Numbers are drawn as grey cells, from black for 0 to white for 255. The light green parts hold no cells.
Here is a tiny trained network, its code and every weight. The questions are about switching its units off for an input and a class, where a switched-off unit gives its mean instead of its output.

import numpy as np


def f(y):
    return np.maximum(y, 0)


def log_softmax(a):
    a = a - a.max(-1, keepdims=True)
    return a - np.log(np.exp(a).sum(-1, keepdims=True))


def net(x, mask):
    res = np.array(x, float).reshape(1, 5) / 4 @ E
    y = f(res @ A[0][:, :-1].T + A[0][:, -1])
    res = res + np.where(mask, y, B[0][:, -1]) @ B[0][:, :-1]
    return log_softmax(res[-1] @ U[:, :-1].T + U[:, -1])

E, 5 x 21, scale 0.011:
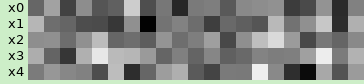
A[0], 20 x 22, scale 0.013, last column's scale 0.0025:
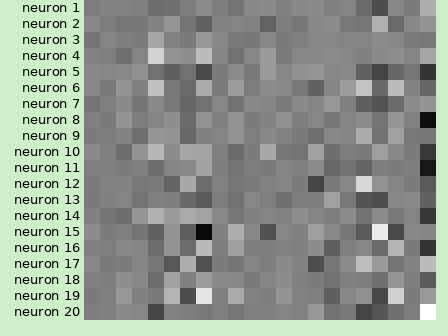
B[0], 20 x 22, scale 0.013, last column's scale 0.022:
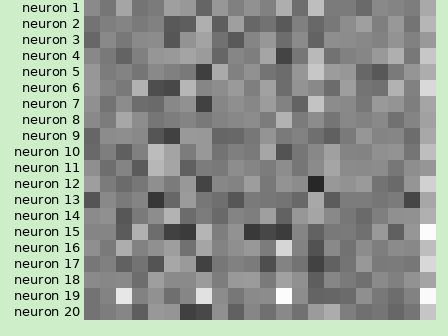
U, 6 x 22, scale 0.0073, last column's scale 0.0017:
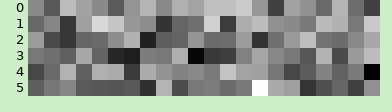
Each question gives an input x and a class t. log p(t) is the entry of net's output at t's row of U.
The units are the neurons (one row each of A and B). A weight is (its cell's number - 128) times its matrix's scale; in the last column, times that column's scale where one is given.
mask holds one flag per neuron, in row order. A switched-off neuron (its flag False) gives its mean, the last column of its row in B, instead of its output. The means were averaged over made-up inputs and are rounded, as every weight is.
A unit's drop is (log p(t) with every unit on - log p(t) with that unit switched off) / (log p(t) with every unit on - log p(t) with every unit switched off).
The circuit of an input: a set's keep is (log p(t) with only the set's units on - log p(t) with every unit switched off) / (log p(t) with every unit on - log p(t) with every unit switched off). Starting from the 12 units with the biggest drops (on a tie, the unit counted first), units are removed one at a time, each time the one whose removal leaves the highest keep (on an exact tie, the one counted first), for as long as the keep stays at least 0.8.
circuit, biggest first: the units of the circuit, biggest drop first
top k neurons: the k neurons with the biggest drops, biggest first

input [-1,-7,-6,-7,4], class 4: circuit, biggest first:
[neuron 20]
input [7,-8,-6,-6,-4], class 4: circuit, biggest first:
[neuron 20; neuron 6]
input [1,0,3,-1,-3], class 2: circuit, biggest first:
[neuron 19; neuron 15]
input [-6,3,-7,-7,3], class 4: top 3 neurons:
[neuron 20; neuron 6; neuron 4]
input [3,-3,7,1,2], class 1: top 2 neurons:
[neuron 10; neuron 4]
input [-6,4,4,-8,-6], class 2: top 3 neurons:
[neuron 12; neuron 17; neuron 19]
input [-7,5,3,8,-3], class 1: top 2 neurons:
[neuron 4; neuron 10]
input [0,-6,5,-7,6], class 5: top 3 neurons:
[neuron 5; neuron 13; neuron 7]
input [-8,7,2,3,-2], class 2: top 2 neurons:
[neuron 12; neuron 17]
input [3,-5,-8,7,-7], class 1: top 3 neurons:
[neuron 10; neuron 4; neuron 14]
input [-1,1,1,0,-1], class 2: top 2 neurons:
[neuron 15; neuron 19]
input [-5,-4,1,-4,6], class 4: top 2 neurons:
[neuron 20; neuron 6]
